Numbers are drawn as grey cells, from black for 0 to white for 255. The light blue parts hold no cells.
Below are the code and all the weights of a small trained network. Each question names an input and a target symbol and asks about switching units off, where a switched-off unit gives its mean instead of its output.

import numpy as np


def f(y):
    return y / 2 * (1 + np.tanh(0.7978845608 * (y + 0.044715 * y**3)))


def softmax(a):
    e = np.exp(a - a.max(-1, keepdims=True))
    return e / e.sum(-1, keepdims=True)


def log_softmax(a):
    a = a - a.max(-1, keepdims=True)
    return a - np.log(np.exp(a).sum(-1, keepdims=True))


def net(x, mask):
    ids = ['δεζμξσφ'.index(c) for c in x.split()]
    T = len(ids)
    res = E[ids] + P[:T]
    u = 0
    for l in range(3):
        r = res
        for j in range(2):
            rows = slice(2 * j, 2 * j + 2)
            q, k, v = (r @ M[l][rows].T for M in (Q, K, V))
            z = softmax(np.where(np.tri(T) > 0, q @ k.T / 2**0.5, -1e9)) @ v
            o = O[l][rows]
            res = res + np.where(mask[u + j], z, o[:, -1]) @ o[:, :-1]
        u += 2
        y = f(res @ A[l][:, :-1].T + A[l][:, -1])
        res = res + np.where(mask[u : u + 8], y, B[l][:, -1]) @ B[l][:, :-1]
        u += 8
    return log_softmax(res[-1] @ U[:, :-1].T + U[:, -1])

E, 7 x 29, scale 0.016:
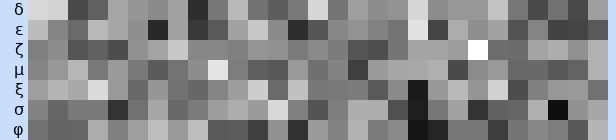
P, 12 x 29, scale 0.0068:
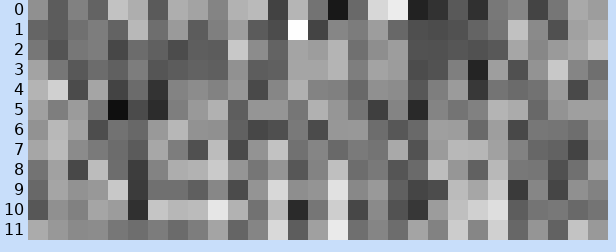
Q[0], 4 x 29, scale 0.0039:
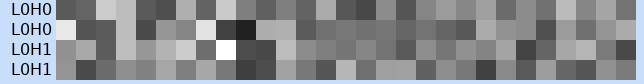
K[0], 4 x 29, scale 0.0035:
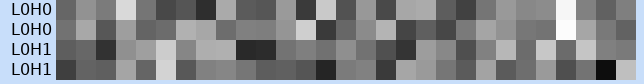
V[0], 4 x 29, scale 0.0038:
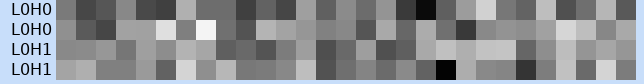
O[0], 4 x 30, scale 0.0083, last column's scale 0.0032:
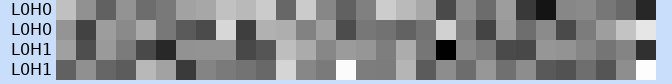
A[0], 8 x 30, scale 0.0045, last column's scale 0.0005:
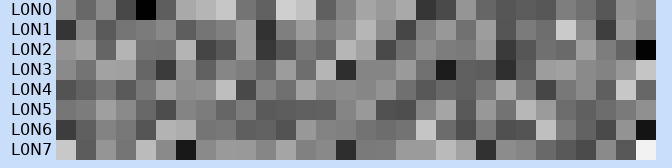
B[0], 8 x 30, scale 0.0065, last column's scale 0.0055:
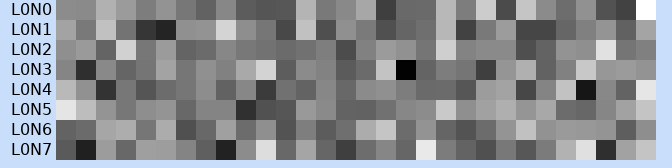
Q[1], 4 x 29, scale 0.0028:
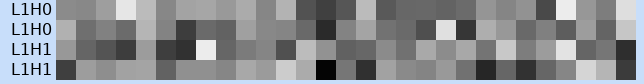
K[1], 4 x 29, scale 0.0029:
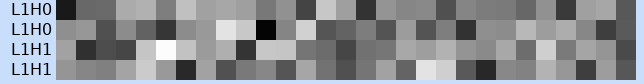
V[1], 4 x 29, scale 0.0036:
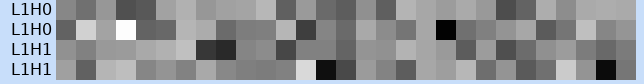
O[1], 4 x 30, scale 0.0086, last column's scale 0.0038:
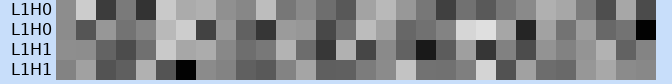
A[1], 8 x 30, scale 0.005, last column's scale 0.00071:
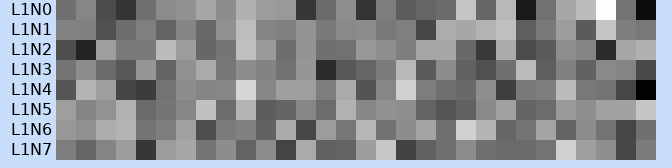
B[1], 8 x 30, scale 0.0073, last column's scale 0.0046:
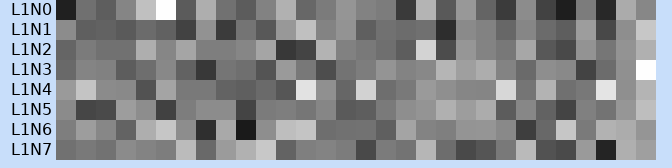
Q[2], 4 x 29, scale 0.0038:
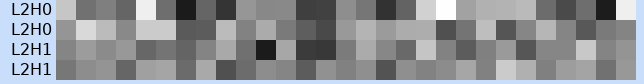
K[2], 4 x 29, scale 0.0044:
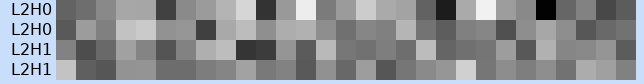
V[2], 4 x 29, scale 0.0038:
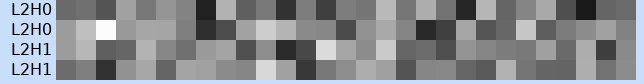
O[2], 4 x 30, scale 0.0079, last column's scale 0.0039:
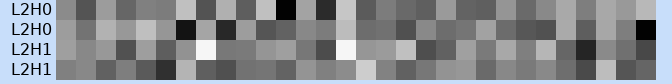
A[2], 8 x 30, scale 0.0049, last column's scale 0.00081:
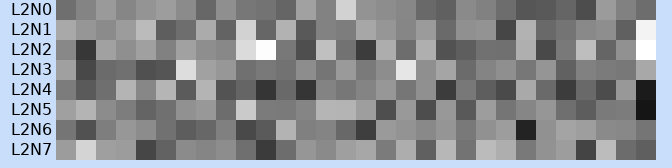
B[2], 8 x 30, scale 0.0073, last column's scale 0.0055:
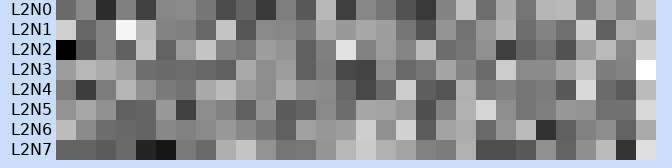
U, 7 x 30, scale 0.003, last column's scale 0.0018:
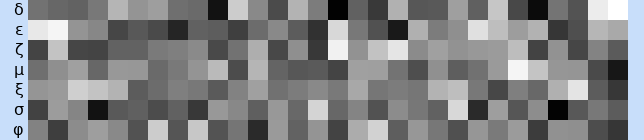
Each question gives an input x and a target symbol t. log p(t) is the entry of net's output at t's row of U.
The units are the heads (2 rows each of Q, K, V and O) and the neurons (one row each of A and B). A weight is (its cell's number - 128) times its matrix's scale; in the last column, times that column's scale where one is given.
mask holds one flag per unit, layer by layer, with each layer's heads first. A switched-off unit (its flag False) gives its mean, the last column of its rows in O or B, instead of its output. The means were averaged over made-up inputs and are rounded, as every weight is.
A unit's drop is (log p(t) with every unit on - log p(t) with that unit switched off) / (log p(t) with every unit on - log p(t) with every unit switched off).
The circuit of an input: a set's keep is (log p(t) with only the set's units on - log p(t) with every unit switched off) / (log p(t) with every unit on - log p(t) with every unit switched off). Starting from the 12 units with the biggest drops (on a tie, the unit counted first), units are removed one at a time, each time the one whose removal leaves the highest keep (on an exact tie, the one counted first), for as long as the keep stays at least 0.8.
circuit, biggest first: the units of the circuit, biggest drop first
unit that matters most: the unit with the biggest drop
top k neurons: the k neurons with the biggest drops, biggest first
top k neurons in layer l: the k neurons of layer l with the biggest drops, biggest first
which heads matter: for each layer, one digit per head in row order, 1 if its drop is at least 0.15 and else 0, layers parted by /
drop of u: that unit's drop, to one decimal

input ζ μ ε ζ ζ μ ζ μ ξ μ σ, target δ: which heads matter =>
01 / 00 / 01
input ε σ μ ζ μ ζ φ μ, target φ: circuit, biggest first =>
[L2H0 L0N4]
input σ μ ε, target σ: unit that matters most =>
L1H1
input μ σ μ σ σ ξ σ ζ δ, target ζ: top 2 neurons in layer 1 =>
[L1N1 L1N4]
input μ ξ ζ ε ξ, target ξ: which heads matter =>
00 / 00 / 10
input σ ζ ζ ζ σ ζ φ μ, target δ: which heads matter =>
01 / 00 / 00
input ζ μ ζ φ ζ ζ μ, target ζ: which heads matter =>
10 / 00 / 10
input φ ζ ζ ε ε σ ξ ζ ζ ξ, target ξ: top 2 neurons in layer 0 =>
[L0N3 L0N4]
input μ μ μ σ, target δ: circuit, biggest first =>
[L1N7 L0N3]
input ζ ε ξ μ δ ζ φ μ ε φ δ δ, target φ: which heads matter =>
00 / 00 / 10
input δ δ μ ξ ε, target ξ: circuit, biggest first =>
[L2H0 L2N4 L0N4]
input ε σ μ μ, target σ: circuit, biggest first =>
[L2H0 L0H0]
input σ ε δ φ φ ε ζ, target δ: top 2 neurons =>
[L1N0 L2N7]
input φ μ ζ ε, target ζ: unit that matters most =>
L1H1
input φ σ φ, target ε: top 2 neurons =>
[L0N7 L0N4]
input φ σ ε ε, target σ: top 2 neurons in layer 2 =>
[L2N3 L2N1]
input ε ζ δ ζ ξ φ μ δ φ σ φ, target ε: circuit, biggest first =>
[L2N2 L0N4]
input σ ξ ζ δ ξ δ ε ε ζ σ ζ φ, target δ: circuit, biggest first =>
[L1N7 L0H1 L0N3 L2N7]
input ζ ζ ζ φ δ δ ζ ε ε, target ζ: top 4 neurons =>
[L0N7 L1N1 L0N4 L0N3]
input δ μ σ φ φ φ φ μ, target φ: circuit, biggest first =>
[L2H0]
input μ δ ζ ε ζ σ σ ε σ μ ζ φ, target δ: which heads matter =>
11 / 00 / 01
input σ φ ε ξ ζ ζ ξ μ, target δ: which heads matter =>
01 / 01 / 00
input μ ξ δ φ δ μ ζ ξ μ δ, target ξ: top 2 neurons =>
[L2N4 L2N1]
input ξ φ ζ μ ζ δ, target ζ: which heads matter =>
00 / 00 / 11
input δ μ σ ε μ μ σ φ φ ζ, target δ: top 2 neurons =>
[L1N0 L0N5]
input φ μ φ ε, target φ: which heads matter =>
00 / 01 / 10
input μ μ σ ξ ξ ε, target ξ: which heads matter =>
00 / 01 / 10
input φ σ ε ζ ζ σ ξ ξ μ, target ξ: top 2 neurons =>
[L2N1 L2N4]
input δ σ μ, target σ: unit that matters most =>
L0H0
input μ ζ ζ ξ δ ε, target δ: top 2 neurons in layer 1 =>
[L1N2 L1N4]
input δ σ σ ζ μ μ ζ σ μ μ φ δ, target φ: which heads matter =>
10 / 00 / 10
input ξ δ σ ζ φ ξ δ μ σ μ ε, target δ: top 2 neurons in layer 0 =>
[L0N7 L0N4]
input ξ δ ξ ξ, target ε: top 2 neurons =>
[L1N6 L2N0]
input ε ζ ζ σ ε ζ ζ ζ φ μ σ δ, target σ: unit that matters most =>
L2H0
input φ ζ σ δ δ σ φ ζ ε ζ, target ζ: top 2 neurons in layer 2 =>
[L2N7 L2N0]
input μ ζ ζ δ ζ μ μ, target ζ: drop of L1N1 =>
0.0
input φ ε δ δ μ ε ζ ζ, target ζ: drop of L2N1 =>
0.0
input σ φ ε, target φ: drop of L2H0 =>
1.0
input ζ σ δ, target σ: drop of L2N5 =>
0.1
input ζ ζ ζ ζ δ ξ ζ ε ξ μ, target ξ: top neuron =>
[L2N1]
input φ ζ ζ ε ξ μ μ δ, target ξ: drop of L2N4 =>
0.2
